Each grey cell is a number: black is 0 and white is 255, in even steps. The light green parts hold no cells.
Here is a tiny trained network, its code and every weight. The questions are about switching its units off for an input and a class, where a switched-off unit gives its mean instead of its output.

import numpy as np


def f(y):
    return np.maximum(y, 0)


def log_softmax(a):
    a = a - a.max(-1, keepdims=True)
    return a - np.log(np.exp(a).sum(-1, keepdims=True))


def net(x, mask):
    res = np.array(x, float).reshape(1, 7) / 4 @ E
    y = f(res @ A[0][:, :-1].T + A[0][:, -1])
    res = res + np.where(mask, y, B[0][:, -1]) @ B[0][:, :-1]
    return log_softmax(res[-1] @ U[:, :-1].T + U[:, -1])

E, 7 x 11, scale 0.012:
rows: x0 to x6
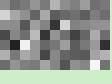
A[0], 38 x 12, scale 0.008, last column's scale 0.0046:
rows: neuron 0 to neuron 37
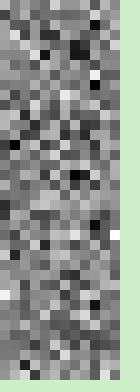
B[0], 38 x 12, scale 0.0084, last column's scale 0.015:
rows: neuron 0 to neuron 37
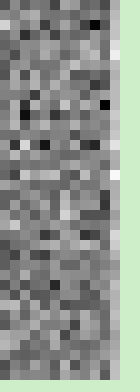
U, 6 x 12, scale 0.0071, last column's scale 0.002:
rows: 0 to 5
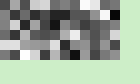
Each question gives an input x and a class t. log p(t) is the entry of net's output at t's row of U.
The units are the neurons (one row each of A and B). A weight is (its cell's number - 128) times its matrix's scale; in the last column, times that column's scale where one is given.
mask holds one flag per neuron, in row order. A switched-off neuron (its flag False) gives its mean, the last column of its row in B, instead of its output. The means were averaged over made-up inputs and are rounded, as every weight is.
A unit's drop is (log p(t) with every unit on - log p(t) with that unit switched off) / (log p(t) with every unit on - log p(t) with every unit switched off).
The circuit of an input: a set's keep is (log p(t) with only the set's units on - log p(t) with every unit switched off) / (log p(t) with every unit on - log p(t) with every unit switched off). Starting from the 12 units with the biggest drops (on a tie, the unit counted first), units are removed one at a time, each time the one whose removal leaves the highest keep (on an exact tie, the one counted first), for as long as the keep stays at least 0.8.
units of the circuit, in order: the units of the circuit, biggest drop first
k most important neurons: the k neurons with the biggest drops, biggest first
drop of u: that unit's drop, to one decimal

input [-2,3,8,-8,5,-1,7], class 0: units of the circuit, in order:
[neuron 14]
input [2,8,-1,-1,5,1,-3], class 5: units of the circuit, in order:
[neuron 11; neuron 28]
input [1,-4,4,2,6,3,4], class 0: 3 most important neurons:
[neuron 10; neuron 24; neuron 2]
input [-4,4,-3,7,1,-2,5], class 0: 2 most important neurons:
[neuron 14; neuron 2]
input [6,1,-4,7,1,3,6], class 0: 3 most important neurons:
[neuron 14; neuron 24; neuron 5]
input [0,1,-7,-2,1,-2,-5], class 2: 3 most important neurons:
[neuron 17; neuron 23; neuron 0]
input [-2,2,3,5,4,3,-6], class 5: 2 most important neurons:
[neuron 17; neuron 14]
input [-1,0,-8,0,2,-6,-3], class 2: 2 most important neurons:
[neuron 17; neuron 23]
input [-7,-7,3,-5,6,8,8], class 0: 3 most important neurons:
[neuron 10; neuron 2; neuron 23]
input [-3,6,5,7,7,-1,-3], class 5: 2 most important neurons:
[neuron 14; neuron 17]
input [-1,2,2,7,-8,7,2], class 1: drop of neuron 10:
0.3
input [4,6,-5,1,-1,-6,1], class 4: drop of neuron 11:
0.2
